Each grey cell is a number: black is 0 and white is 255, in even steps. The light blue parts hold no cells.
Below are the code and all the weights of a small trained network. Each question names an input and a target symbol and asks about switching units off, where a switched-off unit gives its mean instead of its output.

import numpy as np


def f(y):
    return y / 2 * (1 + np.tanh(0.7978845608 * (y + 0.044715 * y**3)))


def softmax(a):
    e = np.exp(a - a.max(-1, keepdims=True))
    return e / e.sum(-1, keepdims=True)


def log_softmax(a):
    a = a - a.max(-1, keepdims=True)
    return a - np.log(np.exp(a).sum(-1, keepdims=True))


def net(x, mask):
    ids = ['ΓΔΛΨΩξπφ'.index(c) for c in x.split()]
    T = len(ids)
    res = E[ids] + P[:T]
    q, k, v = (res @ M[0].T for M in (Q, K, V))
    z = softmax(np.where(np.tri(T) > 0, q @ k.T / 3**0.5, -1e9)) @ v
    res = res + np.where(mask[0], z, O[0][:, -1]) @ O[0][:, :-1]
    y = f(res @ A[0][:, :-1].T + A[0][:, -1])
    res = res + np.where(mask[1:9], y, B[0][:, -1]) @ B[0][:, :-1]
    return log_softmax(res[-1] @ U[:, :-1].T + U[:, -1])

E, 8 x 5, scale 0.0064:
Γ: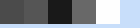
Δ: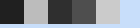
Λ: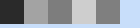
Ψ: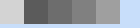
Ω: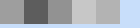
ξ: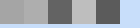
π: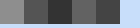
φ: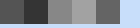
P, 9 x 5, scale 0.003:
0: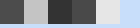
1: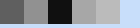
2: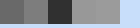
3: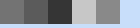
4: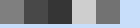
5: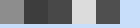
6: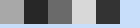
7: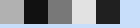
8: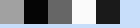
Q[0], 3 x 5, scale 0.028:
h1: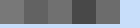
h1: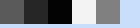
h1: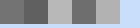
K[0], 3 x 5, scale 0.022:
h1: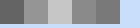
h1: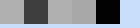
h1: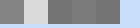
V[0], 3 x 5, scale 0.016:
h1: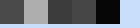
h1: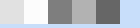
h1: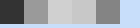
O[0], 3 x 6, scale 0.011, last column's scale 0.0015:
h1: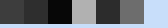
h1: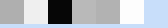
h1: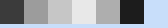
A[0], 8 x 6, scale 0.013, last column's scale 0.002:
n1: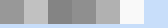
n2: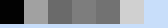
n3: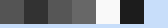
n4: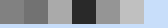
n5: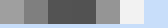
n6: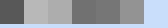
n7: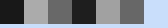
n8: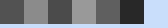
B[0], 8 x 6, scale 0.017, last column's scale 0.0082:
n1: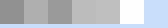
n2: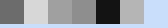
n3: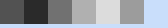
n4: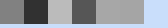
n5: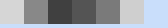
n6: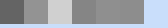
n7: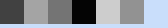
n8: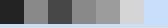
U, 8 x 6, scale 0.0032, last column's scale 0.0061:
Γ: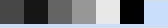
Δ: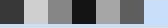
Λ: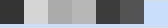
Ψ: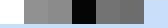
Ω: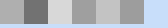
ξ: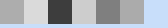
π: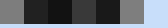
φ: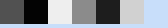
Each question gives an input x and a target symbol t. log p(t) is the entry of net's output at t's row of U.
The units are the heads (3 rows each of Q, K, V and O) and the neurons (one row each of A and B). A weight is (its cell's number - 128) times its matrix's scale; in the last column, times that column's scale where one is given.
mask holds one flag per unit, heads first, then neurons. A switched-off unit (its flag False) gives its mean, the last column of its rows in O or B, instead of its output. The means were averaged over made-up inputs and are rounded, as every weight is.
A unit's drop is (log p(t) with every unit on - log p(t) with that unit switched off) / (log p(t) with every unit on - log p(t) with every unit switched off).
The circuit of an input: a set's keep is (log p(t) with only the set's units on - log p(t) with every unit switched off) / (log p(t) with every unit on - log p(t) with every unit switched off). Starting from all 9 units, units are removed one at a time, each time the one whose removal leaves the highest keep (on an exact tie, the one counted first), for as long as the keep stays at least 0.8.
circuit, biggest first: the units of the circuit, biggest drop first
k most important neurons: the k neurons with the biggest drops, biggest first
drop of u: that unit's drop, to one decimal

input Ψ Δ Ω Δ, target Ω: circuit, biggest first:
(h1; n4)
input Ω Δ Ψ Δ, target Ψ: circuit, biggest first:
(h1; n5)
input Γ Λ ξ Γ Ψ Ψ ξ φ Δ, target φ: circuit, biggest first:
(h1; n1; n5)
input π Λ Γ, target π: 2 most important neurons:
(n1; n2)
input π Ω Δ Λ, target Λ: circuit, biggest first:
(n2; n5; h1)
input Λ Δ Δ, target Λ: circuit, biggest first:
(h1; n2)
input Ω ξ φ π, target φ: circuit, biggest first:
(h1; n5)
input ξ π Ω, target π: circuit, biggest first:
(h1; n1)
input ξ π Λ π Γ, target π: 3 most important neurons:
(n1; n5; n2)
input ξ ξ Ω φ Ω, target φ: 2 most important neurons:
(n1; n5)
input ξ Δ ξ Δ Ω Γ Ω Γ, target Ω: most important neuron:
(n1)
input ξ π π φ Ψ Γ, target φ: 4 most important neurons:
(n1; n8; n5; n4)
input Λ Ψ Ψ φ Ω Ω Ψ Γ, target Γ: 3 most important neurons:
(n3; n2; n4)
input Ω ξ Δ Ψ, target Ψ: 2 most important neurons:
(n5; n8)
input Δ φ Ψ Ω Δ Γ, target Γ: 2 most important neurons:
(n3; n2)
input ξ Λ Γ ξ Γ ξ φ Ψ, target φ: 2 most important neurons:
(n1; n5)
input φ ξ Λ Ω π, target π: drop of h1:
0.4
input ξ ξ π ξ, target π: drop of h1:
0.8
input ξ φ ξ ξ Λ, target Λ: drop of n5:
0.3
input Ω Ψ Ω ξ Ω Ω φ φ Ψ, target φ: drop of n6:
0.0
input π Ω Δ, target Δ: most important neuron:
(n7)
